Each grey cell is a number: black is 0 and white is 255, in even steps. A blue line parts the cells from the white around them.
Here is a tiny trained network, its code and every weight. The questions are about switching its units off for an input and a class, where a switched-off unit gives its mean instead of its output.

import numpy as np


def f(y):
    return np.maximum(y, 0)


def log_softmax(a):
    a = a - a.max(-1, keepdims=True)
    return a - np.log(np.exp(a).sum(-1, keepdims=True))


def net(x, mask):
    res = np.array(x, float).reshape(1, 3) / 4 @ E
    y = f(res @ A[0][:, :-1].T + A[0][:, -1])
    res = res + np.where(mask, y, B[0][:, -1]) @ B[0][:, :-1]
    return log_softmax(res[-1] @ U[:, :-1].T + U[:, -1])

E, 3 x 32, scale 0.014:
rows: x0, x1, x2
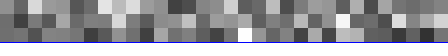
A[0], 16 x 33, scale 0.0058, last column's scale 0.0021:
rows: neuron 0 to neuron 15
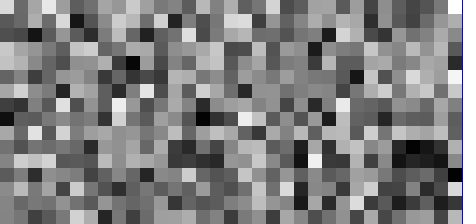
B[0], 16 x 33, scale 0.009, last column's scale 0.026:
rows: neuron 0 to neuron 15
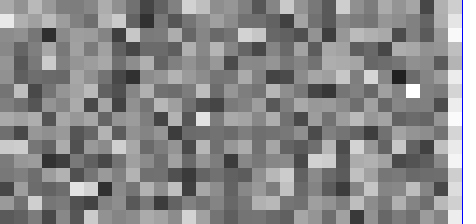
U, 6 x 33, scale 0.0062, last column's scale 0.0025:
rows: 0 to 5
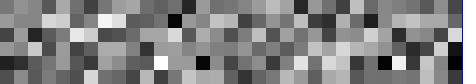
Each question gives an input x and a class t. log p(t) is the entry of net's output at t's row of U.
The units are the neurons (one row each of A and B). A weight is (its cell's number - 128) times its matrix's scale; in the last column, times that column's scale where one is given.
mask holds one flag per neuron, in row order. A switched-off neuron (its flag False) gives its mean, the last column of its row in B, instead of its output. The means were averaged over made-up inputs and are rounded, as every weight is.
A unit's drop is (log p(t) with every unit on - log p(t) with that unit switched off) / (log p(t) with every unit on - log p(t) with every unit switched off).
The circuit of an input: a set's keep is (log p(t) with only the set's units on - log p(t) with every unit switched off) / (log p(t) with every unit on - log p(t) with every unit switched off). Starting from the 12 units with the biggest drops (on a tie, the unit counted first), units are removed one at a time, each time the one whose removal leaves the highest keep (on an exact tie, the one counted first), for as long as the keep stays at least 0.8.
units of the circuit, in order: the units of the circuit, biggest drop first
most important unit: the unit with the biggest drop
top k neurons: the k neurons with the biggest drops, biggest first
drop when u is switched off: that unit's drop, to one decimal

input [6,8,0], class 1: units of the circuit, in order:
(neuron 1; neuron 11)
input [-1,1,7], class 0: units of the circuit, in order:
(neuron 12)
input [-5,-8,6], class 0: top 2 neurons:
(neuron 10; neuron 14)
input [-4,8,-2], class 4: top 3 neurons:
(neuron 13; neuron 9; neuron 6)
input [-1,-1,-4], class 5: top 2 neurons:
(neuron 1; neuron 2)
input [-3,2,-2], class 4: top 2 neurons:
(neuron 8; neuron 13)
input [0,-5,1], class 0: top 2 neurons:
(neuron 5; neuron 15)
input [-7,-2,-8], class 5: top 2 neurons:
(neuron 3; neuron 2)
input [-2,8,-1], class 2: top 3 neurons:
(neuron 2; neuron 10; neuron 14)
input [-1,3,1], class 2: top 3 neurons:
(neuron 10; neuron 14; neuron 0)
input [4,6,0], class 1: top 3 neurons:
(neuron 11; neuron 1; neuron 5)
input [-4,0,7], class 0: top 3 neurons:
(neuron 12; neuron 10; neuron 13)
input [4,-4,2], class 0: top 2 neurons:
(neuron 5; neuron 15)
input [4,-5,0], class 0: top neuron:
(neuron 5)
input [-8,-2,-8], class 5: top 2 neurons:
(neuron 3; neuron 2)
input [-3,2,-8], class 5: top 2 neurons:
(neuron 1; neuron 5)
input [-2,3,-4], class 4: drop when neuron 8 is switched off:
0.1
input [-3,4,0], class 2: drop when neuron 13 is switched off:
0.0
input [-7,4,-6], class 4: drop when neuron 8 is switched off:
0.2
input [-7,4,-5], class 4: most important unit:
neuron 8
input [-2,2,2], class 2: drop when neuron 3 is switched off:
0.1
